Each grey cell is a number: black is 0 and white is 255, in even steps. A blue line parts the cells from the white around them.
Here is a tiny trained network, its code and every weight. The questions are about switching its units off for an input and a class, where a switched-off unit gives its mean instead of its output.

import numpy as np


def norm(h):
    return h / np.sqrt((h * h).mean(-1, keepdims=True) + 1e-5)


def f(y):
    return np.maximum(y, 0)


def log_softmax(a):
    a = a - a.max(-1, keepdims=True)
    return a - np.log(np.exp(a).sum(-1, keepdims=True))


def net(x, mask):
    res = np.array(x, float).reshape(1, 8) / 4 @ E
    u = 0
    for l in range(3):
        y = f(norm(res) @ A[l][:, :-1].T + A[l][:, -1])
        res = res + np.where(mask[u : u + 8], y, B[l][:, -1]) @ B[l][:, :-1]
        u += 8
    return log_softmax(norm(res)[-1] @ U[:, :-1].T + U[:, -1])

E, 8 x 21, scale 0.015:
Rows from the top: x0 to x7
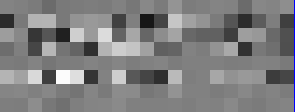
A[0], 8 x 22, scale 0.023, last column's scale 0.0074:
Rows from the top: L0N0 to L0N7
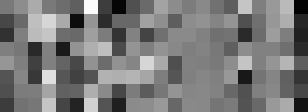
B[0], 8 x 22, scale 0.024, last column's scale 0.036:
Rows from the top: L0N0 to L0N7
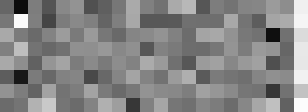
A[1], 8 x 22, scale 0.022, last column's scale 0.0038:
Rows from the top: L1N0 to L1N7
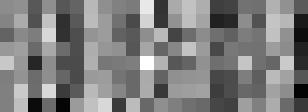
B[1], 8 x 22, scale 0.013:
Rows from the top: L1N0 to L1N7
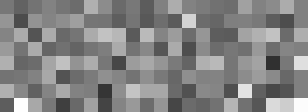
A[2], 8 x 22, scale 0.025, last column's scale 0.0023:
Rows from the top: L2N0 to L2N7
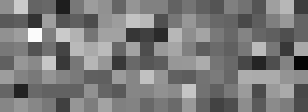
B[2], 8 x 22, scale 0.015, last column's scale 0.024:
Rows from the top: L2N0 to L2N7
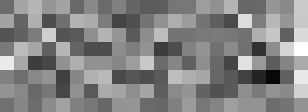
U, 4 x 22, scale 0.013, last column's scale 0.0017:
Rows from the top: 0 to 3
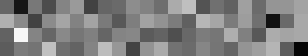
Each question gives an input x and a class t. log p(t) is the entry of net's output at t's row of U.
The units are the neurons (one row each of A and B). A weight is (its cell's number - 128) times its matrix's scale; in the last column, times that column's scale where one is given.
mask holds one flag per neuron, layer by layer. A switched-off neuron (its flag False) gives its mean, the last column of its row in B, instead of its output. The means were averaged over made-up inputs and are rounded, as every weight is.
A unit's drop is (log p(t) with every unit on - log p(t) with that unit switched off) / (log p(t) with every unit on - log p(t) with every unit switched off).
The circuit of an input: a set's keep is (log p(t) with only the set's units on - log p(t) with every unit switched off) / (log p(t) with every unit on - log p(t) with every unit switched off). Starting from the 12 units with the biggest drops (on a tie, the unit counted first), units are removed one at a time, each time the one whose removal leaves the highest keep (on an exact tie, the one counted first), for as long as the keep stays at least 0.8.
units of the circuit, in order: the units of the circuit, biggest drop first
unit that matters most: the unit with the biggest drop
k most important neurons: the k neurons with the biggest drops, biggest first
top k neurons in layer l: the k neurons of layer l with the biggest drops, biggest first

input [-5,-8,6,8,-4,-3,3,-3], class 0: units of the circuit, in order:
[L0N5]
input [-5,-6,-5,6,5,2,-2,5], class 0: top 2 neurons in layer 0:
[L0N5 L0N2]
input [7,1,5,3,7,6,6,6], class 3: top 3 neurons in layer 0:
[L0N1 L0N3 L0N0]
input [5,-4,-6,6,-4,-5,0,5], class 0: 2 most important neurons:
[L0N5 L0N3]
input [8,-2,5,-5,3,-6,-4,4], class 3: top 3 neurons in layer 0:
[L0N7 L0N1 L0N5]
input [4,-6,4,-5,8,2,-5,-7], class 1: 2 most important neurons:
[L0N5 L0N4]
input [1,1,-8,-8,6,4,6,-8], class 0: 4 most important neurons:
[L0N0 L0N3 L1N7 L2N3]
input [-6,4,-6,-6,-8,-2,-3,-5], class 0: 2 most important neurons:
[L0N0 L0N3]
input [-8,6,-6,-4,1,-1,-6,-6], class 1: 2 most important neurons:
[L0N2 L0N6]
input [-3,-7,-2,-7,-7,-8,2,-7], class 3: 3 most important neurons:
[L0N7 L0N5 L0N2]
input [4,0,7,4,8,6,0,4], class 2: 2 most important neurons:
[L0N5 L0N0]
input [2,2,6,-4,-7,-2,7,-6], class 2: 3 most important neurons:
[L0N3 L0N5 L1N7]
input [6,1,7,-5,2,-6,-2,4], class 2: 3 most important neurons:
[L0N3 L0N5 L2N3]
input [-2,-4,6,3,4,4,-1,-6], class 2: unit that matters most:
L0N4
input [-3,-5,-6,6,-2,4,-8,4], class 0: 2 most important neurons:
[L0N3 L1N7]
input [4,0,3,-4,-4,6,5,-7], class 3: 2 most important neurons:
[L0N1 L0N3]
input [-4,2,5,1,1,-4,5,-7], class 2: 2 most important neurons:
[L0N3 L2N3]
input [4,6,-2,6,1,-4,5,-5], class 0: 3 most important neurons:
[L0N5 L0N4 L2N1]
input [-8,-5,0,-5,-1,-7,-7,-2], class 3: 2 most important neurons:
[L0N7 L0N5]
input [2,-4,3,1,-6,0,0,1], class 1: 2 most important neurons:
[L0N4 L0N1]
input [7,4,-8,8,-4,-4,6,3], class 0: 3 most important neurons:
[L0N5 L0N3 L2N1]
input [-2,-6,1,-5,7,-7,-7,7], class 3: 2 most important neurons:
[L0N7 L0N2]
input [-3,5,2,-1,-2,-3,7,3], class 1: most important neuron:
[L0N2]
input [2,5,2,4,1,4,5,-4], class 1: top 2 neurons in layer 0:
[L0N0 L0N7]
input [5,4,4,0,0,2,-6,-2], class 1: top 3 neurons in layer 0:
[L0N1 L0N6 L0N2]
